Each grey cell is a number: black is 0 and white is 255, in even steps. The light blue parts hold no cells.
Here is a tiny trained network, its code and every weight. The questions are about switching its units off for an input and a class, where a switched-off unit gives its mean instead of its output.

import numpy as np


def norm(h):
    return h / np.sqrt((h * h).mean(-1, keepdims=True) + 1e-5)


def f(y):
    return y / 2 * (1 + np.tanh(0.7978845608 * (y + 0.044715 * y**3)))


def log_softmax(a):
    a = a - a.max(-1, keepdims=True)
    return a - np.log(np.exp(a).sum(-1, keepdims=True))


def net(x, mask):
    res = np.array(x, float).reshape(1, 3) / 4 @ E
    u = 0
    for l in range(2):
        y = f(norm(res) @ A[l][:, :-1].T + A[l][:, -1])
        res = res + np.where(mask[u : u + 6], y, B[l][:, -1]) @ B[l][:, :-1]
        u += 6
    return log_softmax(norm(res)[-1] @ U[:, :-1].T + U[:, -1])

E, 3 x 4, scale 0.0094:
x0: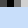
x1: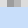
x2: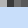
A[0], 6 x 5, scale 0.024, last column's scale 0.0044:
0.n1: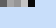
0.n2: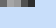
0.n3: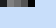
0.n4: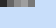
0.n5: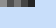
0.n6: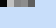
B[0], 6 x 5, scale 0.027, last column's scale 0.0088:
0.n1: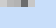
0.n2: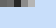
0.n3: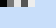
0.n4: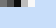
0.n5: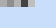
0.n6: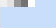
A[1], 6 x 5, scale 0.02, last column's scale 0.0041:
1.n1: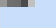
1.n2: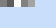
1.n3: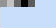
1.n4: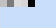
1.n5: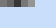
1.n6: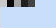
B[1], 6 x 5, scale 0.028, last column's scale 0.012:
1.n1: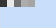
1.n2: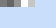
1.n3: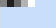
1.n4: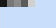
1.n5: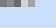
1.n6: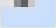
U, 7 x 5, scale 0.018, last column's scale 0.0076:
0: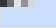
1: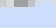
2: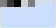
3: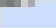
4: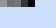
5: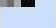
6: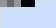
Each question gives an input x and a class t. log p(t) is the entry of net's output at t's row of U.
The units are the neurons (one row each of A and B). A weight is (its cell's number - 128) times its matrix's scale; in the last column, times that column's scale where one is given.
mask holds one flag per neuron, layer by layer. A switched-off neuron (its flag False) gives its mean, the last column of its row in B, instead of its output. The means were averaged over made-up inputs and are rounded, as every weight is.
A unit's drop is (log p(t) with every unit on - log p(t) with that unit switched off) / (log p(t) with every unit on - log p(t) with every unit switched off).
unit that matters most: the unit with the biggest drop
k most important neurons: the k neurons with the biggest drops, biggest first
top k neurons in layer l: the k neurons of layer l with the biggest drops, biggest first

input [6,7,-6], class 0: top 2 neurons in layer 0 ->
0.n1; 0.n6
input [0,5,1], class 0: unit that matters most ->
0.n4
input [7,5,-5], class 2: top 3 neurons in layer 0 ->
0.n4; 0.n3; 0.n6
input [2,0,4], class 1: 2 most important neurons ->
1.n6; 0.n3
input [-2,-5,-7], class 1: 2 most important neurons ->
0.n6; 1.n4
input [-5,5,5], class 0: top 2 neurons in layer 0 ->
0.n4; 0.n2
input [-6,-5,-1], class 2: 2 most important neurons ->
1.n3; 0.n2
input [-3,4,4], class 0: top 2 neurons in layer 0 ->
0.n4; 0.n2
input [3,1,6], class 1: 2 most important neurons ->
1.n6; 0.n3
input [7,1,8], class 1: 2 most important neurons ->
1.n6; 0.n5
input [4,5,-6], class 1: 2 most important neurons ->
0.n3; 0.n1
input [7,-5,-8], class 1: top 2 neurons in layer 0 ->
0.n6; 0.n4
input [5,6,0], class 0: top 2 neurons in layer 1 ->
1.n4; 1.n3
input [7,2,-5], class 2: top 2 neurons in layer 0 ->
0.n4; 0.n5
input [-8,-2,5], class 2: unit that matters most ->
1.n3
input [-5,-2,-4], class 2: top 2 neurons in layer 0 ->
0.n2; 0.n1
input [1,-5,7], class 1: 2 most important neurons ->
1.n6; 0.n5
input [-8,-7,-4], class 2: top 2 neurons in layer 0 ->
0.n2; 0.n6
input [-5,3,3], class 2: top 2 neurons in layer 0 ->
0.n3; 0.n5
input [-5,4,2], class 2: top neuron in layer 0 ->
0.n3
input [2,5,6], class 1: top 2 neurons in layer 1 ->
1.n6; 1.n3
